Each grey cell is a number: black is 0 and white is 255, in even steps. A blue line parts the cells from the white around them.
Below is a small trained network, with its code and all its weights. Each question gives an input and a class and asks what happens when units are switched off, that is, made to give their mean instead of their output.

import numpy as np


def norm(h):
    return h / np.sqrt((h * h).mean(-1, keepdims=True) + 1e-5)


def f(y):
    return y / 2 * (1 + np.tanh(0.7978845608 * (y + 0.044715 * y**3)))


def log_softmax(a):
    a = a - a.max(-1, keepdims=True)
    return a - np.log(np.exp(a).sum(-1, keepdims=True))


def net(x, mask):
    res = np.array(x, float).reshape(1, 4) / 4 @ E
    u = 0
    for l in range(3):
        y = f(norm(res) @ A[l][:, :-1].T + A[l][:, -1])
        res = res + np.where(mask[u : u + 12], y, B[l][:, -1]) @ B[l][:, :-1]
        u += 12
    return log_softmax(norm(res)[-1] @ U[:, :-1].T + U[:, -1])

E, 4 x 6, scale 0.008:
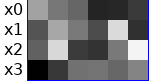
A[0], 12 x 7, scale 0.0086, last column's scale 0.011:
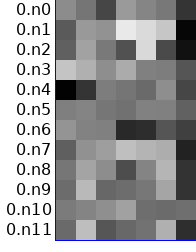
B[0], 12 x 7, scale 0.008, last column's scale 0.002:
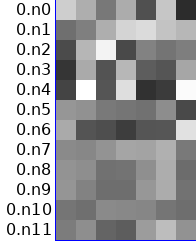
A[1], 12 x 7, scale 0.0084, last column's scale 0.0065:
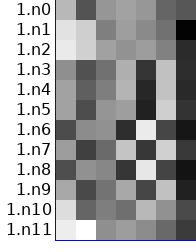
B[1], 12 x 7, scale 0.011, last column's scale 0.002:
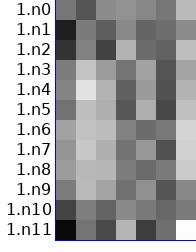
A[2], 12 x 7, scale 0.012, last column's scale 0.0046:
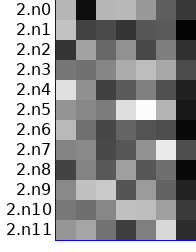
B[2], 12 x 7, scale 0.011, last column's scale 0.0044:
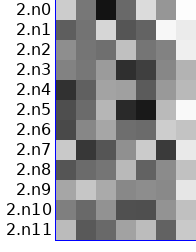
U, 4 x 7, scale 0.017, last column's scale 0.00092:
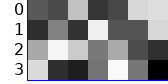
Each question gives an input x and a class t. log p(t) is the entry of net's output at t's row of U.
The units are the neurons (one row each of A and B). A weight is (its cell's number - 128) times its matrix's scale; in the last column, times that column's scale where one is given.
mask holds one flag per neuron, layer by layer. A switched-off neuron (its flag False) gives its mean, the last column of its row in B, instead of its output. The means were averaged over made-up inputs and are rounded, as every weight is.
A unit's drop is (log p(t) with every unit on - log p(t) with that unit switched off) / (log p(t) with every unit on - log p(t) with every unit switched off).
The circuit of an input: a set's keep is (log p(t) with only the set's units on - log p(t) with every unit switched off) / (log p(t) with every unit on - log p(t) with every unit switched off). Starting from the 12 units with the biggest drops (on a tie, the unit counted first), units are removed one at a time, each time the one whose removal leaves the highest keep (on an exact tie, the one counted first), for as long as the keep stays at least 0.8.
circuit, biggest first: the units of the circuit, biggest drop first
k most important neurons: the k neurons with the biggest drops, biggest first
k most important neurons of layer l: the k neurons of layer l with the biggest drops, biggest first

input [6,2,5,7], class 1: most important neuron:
(0.n4)
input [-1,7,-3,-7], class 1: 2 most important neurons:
(1.n11; 1.n2)
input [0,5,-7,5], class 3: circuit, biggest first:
(2.n0; 1.n11)
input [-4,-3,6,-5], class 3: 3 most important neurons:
(2.n7; 0.n4; 0.n11)
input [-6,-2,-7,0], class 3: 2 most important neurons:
(2.n0; 2.n1)
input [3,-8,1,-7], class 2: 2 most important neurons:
(1.n4; 1.n5)
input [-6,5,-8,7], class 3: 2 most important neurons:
(2.n0; 1.n11)
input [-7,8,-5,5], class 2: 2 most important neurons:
(1.n6; 1.n8)
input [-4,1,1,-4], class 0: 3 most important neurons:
(0.n1; 2.n5; 0.n4)
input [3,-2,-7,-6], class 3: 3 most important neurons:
(2.n0; 0.n4; 1.n0)
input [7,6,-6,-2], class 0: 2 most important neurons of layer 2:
(2.n1; 2.n4)
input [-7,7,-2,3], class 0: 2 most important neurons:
(2.n5; 0.n1)
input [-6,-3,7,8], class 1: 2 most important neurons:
(0.n4; 2.n0)
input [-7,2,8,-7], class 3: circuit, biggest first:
(2.n7)
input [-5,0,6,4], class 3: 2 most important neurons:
(2.n7; 2.n11)
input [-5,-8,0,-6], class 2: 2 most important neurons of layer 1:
(1.n7; 1.n4)
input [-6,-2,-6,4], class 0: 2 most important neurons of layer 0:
(0.n1; 0.n6)
